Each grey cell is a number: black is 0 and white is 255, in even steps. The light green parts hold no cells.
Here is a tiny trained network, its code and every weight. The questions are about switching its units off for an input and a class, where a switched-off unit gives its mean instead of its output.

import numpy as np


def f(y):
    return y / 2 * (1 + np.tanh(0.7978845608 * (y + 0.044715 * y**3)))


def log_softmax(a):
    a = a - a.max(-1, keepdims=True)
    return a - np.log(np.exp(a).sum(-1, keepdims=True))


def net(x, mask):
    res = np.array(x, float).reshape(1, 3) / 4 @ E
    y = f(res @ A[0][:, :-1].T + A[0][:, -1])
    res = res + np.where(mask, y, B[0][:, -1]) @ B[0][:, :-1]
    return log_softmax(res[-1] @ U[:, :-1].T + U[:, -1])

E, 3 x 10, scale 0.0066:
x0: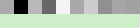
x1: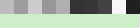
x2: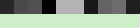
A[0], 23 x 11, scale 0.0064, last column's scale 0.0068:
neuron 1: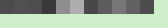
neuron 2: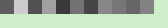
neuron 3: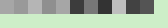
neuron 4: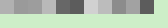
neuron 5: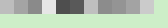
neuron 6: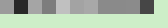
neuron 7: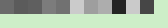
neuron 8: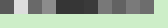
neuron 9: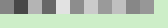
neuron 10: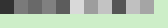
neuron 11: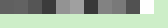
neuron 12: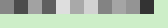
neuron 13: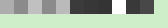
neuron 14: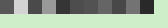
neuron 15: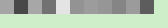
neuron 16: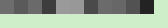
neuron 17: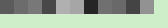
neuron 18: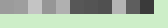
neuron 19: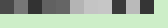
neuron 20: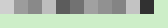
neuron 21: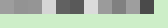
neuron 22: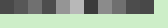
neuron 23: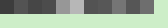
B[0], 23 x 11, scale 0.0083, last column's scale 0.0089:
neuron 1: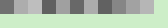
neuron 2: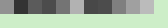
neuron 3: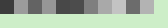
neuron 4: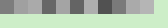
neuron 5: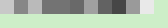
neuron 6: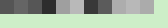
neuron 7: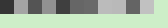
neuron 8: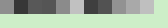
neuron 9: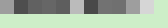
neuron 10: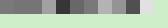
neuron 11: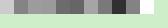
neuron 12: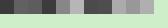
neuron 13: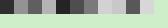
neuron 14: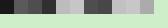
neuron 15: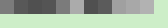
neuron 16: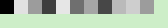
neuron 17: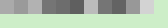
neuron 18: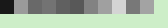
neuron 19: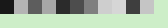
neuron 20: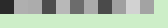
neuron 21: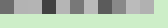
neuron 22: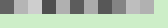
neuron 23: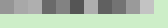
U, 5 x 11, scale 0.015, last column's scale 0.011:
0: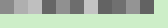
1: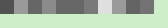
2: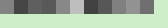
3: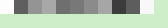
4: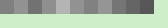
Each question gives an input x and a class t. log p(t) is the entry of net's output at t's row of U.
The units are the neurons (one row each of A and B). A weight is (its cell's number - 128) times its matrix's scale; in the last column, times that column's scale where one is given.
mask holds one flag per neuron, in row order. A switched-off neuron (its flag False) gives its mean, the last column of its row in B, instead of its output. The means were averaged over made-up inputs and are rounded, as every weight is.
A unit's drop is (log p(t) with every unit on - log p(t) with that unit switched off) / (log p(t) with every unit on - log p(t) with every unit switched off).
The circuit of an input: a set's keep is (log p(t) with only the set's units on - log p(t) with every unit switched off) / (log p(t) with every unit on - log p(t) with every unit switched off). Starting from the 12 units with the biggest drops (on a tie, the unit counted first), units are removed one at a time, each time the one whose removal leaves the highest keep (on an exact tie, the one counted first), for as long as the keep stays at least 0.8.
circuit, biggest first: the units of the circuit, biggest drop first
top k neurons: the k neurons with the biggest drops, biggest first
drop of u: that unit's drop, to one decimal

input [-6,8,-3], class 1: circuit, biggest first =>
(neuron 13)
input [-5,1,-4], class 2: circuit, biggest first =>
(neuron 8; neuron 2)
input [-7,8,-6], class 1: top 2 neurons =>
(neuron 13; neuron 3)
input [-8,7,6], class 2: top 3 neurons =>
(neuron 8; neuron 2; neuron 14)
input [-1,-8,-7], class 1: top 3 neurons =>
(neuron 19; neuron 7; neuron 10)
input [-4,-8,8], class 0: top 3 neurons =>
(neuron 22; neuron 23; neuron 1)
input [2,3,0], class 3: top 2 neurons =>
(neuron 19; neuron 7)
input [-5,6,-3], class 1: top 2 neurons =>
(neuron 13; neuron 3)
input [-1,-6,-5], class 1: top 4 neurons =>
(neuron 19; neuron 7; neuron 10; neuron 11)
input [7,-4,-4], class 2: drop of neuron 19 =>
0.0
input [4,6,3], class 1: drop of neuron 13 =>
0.1
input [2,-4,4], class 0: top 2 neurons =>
(neuron 13; neuron 23)
